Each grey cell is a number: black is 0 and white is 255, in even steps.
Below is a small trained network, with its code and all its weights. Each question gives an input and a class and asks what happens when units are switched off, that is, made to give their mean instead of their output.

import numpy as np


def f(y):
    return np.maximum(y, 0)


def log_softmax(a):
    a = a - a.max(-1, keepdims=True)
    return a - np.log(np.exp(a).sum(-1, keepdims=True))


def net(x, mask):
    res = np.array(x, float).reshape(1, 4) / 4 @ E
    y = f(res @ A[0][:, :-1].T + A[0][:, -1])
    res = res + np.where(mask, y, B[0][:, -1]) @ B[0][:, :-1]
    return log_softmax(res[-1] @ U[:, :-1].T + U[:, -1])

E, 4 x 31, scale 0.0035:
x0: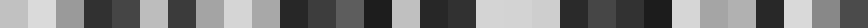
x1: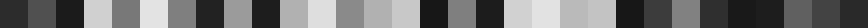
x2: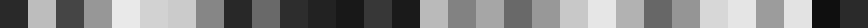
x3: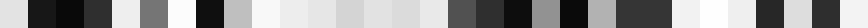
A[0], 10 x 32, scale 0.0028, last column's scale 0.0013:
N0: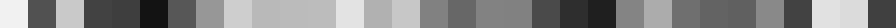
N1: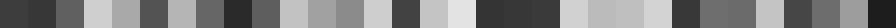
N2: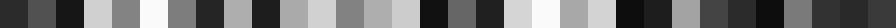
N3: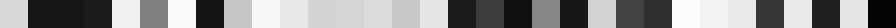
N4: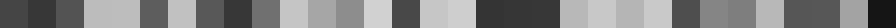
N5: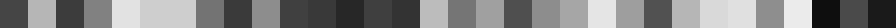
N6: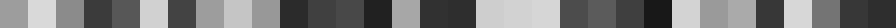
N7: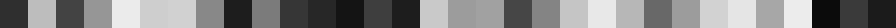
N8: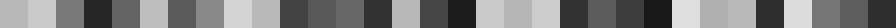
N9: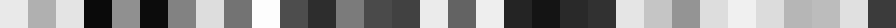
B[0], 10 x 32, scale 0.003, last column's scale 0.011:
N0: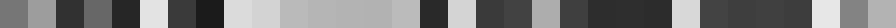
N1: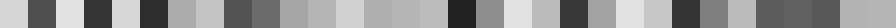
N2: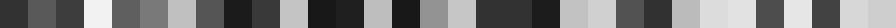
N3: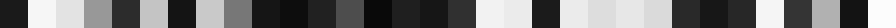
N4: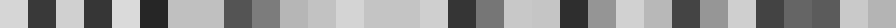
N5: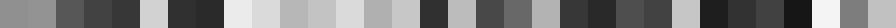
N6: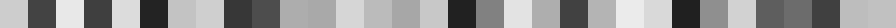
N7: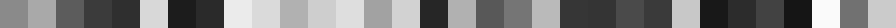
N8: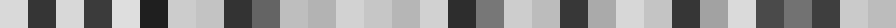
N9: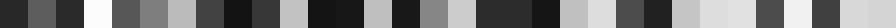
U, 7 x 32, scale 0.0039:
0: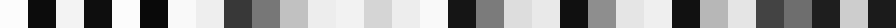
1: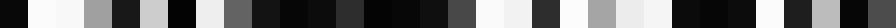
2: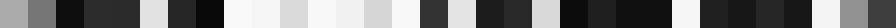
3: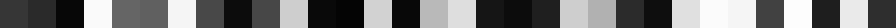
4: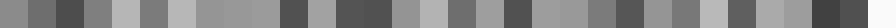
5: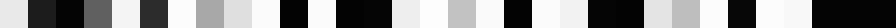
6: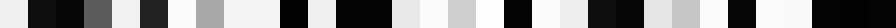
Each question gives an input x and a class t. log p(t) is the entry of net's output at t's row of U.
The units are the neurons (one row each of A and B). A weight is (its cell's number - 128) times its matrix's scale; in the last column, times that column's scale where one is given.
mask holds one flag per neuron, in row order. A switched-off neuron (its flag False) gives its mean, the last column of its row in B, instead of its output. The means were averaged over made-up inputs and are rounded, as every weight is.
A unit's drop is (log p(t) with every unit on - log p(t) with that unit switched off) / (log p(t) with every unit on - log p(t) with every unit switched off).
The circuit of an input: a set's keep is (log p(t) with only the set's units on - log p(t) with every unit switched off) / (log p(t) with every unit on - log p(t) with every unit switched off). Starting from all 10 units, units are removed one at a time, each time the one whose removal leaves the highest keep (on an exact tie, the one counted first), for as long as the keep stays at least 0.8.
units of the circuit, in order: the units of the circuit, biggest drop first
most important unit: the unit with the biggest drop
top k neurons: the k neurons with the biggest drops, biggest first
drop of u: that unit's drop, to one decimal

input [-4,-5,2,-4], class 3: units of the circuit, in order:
(N3)
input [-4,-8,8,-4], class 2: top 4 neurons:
(N7; N5; N2; N3)
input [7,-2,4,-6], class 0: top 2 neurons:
(N3; N6)
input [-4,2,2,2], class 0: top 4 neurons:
(N9; N4; N1; N0)
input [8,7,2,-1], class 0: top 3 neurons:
(N6; N8; N9)
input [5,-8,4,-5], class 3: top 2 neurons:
(N9; N3)
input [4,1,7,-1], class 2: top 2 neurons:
(N7; N5)
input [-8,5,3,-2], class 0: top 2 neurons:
(N1; N4)
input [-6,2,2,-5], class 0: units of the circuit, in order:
(N3; N1)
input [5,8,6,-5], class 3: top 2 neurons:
(N2; N3)
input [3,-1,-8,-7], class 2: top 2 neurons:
(N3; N0)
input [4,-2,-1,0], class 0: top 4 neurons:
(N3; N2; N8; N6)
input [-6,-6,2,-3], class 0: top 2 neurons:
(N1; N2)
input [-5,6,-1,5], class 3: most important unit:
N2
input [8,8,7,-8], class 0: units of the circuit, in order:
(N6; N3)
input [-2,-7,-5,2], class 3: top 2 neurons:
(N9; N7)
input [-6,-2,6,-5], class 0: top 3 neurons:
(N3; N1; N4)
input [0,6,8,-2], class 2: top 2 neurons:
(N7; N5)
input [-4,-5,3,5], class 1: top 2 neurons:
(N3; N2)
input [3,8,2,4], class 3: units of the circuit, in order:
(N2)
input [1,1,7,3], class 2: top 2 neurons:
(N5; N7)
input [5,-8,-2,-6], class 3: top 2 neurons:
(N9; N3)
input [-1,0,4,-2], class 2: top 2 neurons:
(N3; N7)
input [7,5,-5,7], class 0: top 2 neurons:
(N8; N6)
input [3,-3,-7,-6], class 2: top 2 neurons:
(N3; N0)
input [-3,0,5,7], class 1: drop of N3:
1.1
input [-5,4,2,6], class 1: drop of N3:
1.2
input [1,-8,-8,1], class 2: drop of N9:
-0.1
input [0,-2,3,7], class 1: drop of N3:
0.9
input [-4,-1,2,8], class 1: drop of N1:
0.0
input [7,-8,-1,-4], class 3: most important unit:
N9
